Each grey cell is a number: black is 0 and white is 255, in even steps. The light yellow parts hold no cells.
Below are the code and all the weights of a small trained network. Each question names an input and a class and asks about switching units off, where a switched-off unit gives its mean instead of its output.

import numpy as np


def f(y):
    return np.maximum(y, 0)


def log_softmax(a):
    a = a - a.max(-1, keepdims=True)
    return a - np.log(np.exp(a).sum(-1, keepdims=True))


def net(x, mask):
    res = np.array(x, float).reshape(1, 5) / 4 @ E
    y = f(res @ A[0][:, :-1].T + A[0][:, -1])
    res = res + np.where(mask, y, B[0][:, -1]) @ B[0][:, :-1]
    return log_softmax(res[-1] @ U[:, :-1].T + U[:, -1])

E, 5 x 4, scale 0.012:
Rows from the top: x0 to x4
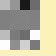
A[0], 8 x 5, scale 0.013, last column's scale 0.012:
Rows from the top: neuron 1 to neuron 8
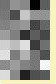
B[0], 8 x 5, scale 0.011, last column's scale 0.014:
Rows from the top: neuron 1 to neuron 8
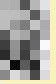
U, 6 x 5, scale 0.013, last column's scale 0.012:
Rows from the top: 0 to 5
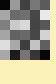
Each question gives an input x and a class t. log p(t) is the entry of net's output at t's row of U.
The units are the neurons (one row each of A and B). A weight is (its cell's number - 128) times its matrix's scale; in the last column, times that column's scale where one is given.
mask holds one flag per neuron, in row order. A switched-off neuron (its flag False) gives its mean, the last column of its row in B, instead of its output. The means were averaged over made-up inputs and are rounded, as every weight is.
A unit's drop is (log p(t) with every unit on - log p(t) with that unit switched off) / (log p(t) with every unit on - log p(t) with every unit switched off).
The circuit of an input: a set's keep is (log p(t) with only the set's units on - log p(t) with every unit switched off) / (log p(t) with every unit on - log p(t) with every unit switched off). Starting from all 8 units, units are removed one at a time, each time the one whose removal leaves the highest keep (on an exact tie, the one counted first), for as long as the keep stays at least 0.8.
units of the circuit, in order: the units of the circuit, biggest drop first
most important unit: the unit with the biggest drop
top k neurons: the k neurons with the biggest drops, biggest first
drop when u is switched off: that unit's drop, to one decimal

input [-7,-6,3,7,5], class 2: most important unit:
neuron 2
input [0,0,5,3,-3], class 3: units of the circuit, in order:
(neuron 1; neuron 6)
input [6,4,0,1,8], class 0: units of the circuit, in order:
(neuron 6; neuron 5)
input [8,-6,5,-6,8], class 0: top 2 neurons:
(neuron 5; neuron 6)
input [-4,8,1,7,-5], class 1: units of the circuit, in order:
(neuron 1; neuron 6)
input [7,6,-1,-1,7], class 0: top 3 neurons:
(neuron 6; neuron 5; neuron 2)
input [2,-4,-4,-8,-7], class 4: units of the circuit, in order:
(neuron 1; neuron 5)
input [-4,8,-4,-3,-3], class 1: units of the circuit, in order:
(neuron 8; neuron 5)
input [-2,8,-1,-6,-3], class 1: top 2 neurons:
(neuron 6; neuron 5)
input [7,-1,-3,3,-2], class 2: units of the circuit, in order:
(neuron 8; neuron 4)
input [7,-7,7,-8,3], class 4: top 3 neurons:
(neuron 1; neuron 3; neuron 2)
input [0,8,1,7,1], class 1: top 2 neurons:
(neuron 1; neuron 3)
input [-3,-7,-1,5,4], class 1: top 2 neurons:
(neuron 1; neuron 3)
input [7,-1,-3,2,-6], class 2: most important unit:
neuron 8
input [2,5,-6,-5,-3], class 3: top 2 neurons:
(neuron 6; neuron 5)
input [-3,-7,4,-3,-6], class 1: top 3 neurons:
(neuron 5; neuron 6; neuron 4)
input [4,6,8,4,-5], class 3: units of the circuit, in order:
(neuron 6; neuron 1)
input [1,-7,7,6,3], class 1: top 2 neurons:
(neuron 1; neuron 3)
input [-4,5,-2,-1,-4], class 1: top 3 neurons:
(neuron 5; neuron 6; neuron 8)
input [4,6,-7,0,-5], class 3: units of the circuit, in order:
(neuron 6)
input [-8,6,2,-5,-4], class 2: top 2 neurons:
(neuron 2; neuron 7)
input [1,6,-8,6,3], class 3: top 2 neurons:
(neuron 1; neuron 3)
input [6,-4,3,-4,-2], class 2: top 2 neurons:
(neuron 8; neuron 4)
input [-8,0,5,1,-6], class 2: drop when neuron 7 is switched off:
0.2
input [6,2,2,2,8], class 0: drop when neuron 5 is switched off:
0.2
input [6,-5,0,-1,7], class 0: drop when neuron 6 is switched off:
0.6
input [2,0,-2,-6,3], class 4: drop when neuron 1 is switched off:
0.8
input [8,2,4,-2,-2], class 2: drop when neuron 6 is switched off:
0.0
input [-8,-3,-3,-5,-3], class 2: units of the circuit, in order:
(neuron 2)
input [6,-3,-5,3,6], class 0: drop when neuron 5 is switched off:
0.2
